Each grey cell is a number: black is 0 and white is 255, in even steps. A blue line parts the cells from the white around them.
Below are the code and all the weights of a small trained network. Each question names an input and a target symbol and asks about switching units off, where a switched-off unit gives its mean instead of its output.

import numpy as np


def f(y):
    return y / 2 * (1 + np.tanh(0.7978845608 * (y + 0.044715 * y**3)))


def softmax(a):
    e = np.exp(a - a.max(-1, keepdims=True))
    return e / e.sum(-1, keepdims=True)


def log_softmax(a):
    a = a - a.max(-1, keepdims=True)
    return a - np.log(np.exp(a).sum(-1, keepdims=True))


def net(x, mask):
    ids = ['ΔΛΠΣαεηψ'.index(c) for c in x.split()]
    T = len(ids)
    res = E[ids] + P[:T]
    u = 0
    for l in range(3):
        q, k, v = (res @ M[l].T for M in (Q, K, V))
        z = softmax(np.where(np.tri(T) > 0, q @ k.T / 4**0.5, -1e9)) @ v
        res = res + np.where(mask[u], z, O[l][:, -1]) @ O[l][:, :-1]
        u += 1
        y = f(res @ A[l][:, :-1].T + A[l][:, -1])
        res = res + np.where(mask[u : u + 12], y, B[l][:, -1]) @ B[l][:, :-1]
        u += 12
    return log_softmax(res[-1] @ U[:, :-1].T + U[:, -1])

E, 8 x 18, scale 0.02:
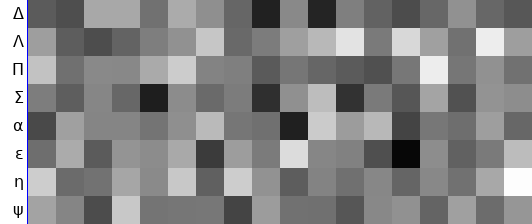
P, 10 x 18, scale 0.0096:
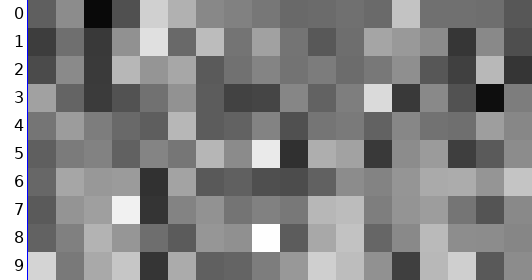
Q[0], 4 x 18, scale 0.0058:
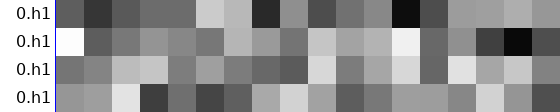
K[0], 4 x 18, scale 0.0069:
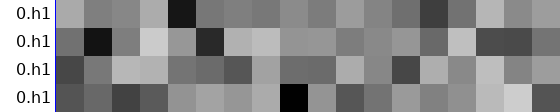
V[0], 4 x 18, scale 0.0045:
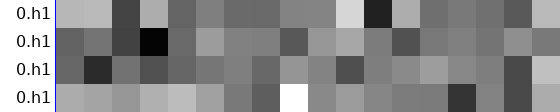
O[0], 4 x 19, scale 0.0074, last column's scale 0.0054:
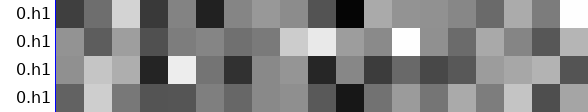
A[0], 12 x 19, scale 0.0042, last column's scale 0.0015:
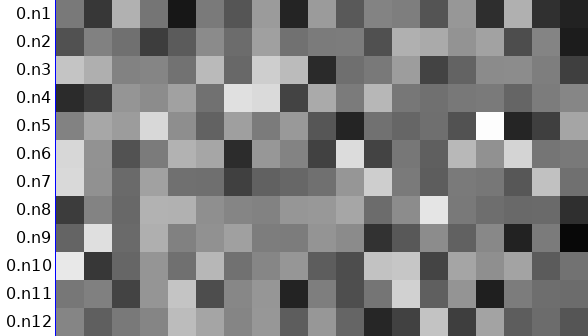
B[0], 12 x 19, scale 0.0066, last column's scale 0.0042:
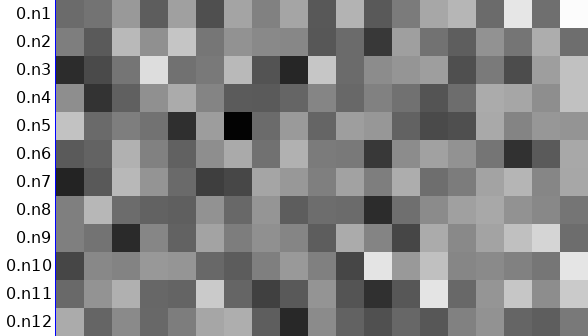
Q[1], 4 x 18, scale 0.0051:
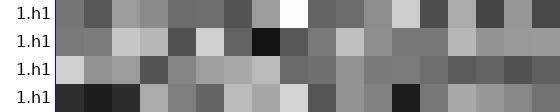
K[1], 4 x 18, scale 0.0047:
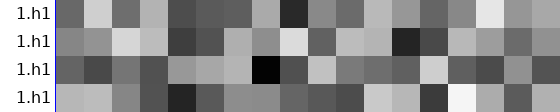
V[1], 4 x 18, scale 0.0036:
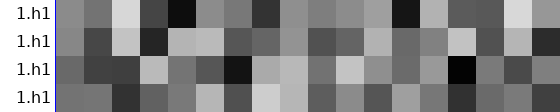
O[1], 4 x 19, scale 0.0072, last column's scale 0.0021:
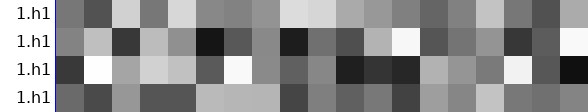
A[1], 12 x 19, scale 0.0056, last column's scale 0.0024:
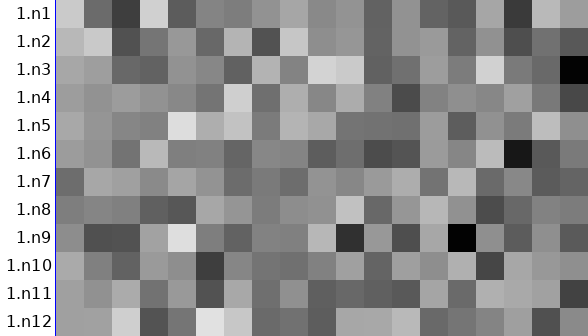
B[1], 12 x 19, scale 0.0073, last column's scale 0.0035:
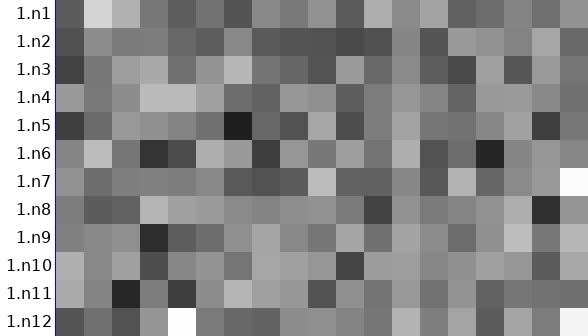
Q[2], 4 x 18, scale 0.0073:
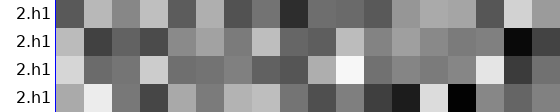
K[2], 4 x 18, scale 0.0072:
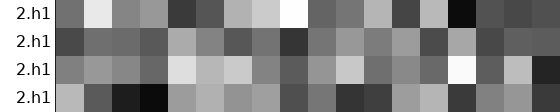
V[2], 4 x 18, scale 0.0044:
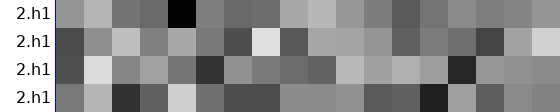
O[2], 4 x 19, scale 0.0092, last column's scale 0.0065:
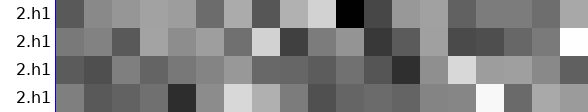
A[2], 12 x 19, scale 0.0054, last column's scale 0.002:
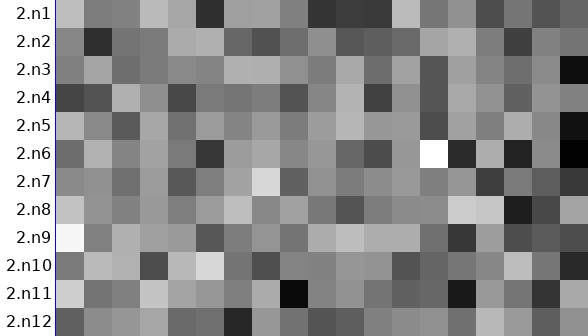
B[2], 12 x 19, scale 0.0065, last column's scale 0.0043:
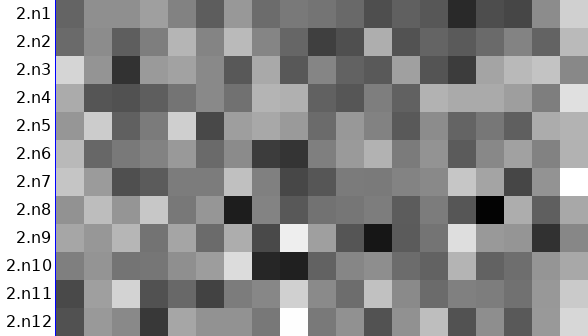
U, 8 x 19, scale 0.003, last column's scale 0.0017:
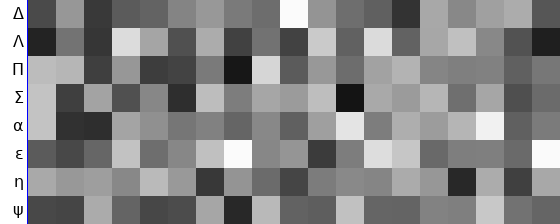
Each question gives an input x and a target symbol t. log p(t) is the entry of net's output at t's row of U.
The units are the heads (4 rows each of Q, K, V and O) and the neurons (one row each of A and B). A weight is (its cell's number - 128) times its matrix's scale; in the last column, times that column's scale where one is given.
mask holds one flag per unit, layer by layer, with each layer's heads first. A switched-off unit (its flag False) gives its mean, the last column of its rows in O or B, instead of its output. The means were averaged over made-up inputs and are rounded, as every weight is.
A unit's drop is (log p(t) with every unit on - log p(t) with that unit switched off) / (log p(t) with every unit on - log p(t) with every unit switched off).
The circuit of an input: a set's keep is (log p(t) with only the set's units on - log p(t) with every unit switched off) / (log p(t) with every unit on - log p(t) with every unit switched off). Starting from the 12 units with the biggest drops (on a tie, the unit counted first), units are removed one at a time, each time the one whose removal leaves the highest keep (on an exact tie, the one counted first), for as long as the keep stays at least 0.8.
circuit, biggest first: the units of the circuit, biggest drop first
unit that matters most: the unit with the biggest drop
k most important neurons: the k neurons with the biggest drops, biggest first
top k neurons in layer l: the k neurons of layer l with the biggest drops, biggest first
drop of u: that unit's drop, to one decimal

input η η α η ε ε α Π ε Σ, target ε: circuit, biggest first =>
2.h1
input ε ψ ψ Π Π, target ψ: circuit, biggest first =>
2.h1; 0.h1
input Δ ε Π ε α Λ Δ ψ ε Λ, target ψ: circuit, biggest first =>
2.h1; 0.h1; 0.n5
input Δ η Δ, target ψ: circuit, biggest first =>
2.n11; 0.n5
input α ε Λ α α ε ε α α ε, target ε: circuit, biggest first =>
2.h1; 0.n7; 2.n4
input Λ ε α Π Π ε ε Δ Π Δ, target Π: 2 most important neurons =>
0.n5; 2.n9
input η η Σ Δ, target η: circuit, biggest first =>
2.h1; 0.n3; 0.n11
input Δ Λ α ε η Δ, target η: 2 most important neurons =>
0.n3; 0.n1
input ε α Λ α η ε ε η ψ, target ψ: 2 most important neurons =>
1.n1; 0.n5
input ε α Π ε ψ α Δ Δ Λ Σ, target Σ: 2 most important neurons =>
2.n9; 0.n1
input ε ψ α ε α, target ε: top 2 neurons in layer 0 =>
0.n11; 0.n7
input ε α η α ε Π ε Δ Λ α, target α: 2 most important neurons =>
2.n4; 1.n12
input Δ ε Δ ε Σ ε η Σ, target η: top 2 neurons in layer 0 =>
0.n1; 0.n3
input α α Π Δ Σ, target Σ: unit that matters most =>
0.h1
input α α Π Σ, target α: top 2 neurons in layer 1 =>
1.n12; 1.n8
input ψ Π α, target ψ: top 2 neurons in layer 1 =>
1.n11; 1.n6
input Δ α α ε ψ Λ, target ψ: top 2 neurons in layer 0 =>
0.n5; 0.n1
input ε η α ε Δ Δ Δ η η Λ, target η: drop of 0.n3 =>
0.2
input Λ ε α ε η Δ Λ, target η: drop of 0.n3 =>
0.3
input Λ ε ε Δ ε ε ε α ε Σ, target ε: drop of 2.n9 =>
0.1
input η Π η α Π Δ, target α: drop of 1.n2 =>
0.0
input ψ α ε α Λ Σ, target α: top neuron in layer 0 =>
0.n11
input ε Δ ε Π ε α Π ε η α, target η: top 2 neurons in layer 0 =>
0.n3; 0.n10
